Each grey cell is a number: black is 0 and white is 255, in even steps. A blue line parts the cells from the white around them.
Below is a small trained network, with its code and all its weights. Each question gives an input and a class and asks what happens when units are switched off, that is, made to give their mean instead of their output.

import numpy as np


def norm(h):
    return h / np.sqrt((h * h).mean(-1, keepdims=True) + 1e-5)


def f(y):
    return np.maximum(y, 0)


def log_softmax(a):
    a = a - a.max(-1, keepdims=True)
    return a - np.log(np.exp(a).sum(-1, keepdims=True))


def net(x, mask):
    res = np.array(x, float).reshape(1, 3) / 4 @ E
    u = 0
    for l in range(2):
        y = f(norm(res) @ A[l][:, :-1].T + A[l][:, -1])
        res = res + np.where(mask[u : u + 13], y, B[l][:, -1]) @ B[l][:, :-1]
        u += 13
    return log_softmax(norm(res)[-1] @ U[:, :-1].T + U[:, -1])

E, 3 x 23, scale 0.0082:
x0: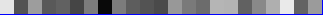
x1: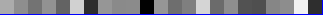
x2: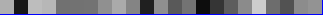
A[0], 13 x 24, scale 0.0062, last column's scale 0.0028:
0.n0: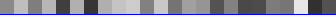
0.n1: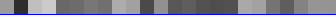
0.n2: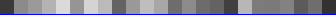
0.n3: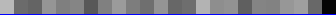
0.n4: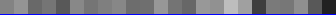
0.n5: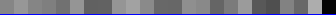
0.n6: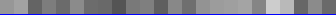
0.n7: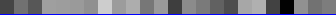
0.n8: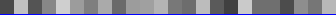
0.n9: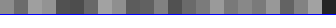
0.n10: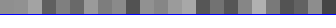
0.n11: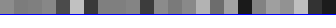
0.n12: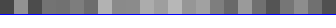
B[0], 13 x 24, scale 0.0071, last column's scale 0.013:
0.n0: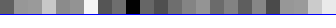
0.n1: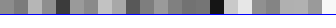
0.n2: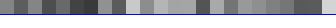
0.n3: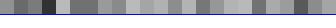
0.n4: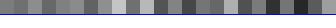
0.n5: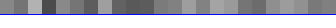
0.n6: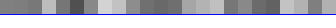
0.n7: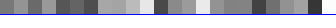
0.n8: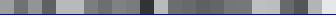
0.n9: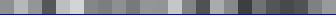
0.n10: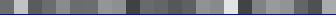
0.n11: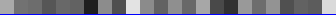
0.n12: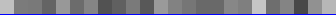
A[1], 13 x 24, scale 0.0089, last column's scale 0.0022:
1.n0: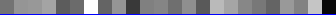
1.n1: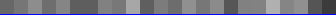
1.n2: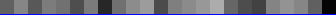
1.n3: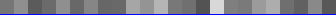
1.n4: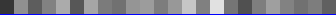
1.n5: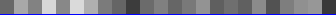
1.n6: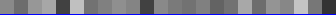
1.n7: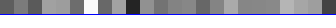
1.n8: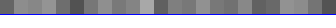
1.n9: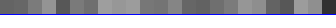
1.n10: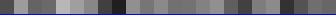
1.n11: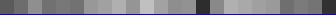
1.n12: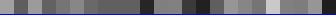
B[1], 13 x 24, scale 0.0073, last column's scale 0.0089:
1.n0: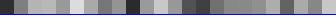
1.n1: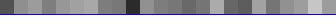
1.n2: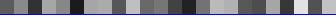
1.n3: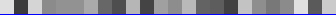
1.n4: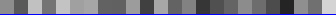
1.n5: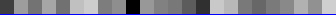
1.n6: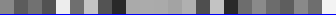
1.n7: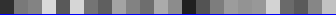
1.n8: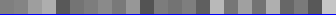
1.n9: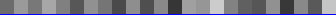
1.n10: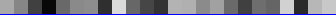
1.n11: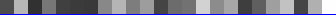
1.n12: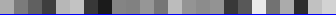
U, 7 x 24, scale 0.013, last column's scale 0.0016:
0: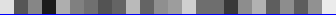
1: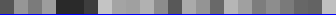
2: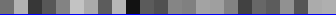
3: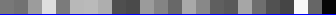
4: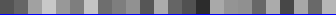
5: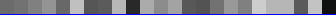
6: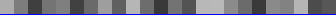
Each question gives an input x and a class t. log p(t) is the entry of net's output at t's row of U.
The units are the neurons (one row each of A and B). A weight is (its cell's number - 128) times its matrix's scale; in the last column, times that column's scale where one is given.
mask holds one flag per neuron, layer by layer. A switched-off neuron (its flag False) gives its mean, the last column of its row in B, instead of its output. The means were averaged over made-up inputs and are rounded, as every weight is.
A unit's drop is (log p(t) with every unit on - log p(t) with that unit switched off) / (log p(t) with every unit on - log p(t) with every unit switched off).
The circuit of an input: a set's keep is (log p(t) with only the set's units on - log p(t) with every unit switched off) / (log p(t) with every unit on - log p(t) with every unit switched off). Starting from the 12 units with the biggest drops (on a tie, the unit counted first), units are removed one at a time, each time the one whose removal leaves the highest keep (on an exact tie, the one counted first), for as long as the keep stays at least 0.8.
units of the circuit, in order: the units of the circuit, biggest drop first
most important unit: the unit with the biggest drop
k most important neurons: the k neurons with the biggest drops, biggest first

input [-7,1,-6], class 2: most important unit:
0.n0
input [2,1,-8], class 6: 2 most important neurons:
0.n0, 0.n1
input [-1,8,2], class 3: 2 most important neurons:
0.n0, 0.n11
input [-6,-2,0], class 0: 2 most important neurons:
0.n8, 0.n1
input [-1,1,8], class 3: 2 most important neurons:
0.n2, 1.n6
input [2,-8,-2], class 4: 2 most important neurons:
0.n1, 0.n11
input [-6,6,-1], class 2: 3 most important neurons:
0.n0, 0.n1, 0.n8
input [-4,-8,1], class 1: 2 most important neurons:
1.n11, 0.n7
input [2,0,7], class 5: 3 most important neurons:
0.n11, 0.n1, 0.n2
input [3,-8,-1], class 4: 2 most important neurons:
0.n1, 0.n8
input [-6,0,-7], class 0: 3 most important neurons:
0.n2, 0.n1, 1.n3
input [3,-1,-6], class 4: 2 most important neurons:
0.n11, 0.n7
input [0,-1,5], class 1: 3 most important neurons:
0.n0, 0.n8, 0.n7
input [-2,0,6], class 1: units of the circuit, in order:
0.n7
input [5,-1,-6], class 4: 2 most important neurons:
0.n11, 0.n7
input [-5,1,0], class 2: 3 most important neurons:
0.n8, 0.n0, 0.n1
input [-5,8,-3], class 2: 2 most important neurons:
0.n0, 0.n1
